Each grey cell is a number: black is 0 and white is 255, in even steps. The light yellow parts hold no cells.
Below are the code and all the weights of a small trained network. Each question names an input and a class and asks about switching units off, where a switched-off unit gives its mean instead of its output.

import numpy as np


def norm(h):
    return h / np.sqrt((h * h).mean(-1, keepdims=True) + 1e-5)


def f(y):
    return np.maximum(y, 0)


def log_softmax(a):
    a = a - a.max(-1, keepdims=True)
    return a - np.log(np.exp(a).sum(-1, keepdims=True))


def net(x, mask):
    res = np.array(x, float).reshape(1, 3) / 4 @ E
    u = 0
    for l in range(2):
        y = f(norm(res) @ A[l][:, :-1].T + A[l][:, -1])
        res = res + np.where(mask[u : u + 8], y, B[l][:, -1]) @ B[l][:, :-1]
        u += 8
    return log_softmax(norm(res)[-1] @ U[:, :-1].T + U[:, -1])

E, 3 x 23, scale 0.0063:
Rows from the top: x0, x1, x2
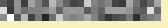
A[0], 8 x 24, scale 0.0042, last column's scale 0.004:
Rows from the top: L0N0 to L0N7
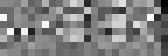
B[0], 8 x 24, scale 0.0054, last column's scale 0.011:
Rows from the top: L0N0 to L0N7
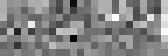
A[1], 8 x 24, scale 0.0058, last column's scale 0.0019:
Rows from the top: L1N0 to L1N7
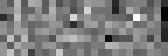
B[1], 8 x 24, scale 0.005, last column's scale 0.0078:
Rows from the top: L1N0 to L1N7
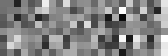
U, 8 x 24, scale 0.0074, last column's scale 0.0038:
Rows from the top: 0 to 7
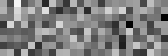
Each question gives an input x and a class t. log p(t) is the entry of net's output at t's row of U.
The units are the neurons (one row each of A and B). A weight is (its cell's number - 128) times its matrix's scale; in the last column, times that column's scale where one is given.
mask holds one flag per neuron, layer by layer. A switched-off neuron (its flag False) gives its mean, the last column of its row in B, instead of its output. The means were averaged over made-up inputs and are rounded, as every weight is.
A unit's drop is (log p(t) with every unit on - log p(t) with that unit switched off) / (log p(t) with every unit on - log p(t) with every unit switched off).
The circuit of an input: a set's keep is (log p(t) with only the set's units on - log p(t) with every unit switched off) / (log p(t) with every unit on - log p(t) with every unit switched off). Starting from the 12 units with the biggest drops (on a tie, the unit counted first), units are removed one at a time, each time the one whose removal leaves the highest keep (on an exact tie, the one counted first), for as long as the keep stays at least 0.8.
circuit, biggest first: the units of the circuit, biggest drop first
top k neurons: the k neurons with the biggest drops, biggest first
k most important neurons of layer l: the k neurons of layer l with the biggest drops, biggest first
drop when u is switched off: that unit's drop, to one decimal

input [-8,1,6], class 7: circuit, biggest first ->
(L0N2)
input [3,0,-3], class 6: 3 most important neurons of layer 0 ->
(L0N2 L0N5 L0N0)
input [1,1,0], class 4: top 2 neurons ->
(L0N4 L0N2)
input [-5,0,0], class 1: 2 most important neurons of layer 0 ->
(L0N0 L0N3)
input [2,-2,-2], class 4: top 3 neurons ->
(L0N4 L0N3 L0N2)
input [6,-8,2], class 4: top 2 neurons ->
(L0N4 L0N1)
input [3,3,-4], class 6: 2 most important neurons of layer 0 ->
(L0N2 L0N1)
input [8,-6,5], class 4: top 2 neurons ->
(L0N1 L0N4)
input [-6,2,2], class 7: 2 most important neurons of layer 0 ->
(L0N4 L0N2)
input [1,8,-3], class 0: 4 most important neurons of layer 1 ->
(L1N6 L1N3 L1N1 L1N0)
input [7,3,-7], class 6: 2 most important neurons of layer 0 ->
(L0N2 L0N5)
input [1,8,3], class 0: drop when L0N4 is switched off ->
0.4
